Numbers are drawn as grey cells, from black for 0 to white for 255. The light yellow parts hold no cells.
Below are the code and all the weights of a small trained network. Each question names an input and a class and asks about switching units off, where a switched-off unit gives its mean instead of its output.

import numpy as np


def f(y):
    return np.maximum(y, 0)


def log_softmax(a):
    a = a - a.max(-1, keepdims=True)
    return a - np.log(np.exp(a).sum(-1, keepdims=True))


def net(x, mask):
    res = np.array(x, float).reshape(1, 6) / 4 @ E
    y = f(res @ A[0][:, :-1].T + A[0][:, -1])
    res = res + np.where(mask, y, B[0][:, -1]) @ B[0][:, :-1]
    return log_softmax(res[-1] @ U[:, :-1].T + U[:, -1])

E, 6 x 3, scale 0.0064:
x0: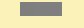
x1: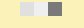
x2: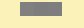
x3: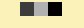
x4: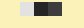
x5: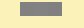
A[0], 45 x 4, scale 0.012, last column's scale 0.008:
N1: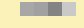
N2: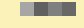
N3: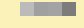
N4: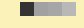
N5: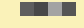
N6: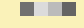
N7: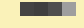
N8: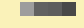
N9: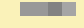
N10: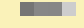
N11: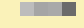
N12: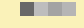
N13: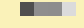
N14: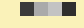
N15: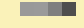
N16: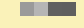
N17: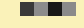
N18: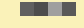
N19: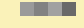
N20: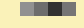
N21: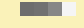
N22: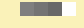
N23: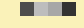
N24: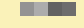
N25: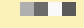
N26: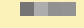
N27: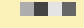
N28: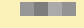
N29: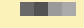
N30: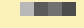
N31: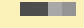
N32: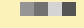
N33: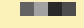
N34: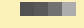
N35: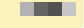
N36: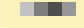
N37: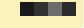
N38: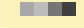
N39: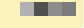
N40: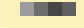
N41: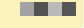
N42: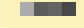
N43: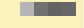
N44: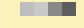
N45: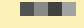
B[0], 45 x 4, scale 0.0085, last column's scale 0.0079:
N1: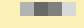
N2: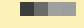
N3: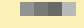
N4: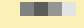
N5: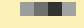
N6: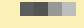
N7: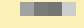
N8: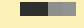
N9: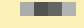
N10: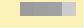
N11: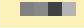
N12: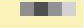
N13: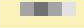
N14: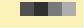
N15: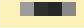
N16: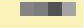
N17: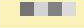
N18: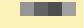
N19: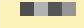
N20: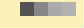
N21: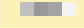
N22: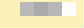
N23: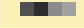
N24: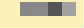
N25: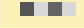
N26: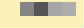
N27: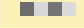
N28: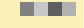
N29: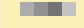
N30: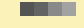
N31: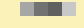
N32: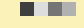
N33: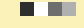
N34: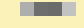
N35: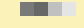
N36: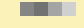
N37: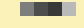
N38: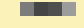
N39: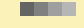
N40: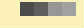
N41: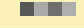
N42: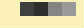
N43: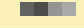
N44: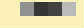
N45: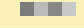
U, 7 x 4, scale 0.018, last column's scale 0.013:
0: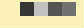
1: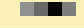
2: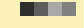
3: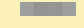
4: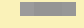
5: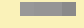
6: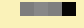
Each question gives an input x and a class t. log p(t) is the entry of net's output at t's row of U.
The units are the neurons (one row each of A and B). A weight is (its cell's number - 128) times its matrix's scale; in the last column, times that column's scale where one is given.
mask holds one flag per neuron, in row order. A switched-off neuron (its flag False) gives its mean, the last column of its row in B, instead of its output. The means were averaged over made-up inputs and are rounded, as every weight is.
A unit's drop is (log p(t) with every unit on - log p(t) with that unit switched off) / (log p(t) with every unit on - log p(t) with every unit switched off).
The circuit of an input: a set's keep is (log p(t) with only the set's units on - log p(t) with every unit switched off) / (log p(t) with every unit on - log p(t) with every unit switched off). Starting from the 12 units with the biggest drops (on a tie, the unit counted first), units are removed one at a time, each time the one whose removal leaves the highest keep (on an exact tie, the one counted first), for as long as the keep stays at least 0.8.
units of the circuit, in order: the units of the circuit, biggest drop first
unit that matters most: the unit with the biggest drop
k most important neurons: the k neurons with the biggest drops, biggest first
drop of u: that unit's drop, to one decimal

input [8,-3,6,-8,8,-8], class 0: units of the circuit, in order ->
(N27, N25, N41)
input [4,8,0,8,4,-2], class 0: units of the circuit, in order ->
(N33)
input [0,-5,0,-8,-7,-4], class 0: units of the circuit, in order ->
(N25, N32)
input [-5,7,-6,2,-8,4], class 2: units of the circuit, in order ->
(N6, N23)
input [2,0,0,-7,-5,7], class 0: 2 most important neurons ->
(N25, N32)
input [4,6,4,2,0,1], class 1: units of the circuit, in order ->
(N44, N38)
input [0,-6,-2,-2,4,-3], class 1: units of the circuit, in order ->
(N37, N5)
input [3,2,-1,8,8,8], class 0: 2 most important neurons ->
(N33, N17)
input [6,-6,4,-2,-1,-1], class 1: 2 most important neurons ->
(N37, N5)
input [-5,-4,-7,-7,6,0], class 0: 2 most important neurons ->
(N27, N25)
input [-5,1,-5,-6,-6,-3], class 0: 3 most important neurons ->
(N25, N32, N27)
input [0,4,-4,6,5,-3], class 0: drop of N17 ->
0.2
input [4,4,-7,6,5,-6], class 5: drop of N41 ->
0.2
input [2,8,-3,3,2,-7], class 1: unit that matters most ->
N44
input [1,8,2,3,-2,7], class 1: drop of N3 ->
0.0
